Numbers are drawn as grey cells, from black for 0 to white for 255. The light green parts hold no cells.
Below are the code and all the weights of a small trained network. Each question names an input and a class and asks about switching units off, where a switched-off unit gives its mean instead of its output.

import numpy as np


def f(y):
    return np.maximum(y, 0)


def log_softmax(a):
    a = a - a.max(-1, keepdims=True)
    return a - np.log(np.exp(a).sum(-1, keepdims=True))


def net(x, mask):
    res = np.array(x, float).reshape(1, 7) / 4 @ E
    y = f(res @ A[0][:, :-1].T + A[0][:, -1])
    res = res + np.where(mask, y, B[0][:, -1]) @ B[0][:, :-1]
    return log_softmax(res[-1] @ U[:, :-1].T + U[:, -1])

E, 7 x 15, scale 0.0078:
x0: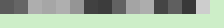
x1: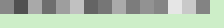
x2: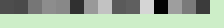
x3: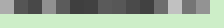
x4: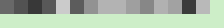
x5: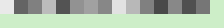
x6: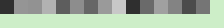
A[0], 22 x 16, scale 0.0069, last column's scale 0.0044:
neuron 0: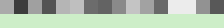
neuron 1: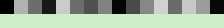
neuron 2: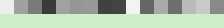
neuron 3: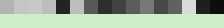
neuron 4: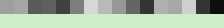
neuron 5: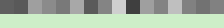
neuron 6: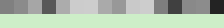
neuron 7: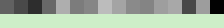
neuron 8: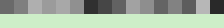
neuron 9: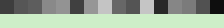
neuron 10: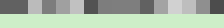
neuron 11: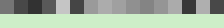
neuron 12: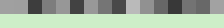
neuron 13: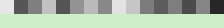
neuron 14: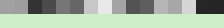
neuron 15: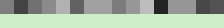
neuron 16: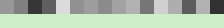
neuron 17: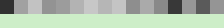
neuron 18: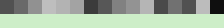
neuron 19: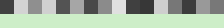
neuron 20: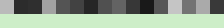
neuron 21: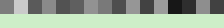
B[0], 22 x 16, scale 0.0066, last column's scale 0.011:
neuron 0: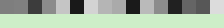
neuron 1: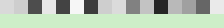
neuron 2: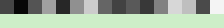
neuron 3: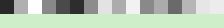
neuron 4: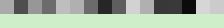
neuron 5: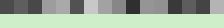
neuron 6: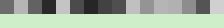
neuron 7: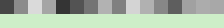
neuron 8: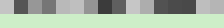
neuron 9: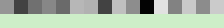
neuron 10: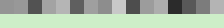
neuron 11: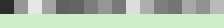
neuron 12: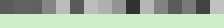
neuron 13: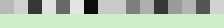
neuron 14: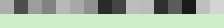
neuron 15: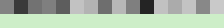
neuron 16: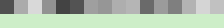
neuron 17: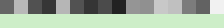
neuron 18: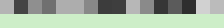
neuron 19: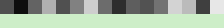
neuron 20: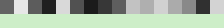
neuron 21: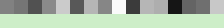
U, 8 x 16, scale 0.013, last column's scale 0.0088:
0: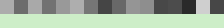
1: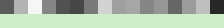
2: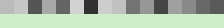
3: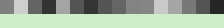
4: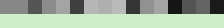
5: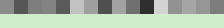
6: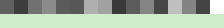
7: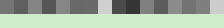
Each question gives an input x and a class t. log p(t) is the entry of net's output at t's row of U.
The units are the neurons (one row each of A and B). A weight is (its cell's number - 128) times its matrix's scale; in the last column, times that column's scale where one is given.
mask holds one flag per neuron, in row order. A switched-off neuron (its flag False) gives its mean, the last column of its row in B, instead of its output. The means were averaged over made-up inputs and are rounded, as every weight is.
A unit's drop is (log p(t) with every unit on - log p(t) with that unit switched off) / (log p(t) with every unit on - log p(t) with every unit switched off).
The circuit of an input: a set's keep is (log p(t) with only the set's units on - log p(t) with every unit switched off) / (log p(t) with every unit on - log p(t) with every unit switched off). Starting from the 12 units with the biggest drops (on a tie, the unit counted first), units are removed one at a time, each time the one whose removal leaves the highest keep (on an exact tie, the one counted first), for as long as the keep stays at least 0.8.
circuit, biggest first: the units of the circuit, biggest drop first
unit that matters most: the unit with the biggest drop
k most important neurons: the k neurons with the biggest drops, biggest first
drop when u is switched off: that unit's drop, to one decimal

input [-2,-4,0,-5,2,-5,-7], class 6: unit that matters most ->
neuron 2
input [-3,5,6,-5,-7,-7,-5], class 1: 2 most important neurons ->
(neuron 3; neuron 13)
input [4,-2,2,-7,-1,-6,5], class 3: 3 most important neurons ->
(neuron 17; neuron 13; neuron 6)
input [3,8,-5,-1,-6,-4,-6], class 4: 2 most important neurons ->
(neuron 0; neuron 10)
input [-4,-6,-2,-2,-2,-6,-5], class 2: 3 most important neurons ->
(neuron 1; neuron 0; neuron 19)
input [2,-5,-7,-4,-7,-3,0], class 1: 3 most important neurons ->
(neuron 3; neuron 9; neuron 15)
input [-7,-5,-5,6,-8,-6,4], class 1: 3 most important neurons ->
(neuron 3; neuron 18; neuron 8)
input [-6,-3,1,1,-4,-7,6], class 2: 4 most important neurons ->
(neuron 1; neuron 2; neuron 18; neuron 8)
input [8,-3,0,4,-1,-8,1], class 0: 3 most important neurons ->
(neuron 8; neuron 18; neuron 13)
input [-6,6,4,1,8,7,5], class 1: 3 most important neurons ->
(neuron 7; neuron 11; neuron 1)
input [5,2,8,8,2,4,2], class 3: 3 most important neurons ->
(neuron 20; neuron 2; neuron 19)
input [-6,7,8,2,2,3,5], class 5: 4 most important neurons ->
(neuron 9; neuron 15; neuron 21; neuron 12)
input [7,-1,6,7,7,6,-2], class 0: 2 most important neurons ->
(neuron 18; neuron 3)
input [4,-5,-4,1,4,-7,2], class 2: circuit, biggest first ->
(neuron 1)
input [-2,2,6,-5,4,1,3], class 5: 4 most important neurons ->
(neuron 9; neuron 15; neuron 20; neuron 3)
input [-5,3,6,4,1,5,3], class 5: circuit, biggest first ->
(neuron 9; neuron 15)
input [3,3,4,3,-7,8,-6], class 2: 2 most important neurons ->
(neuron 13; neuron 16)
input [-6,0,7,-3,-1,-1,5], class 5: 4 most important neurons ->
(neuron 9; neuron 15; neuron 18; neuron 8)
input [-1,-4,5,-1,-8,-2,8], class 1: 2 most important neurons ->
(neuron 3; neuron 2)
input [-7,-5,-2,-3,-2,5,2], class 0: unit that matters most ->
neuron 4
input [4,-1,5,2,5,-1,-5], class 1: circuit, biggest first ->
(neuron 11; neuron 19)
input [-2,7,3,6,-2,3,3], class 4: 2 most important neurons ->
(neuron 5; neuron 17)
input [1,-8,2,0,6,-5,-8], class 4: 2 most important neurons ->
(neuron 12; neuron 21)
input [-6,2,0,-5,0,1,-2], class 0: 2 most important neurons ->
(neuron 14; neuron 4)
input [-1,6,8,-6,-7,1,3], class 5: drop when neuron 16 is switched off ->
0.2
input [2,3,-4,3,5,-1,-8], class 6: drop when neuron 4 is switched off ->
0.0
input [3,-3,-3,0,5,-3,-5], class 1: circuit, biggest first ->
(neuron 16)
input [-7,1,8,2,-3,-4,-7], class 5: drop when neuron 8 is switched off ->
0.1
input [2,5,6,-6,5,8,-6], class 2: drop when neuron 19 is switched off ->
0.1
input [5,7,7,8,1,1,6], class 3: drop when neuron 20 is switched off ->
1.4
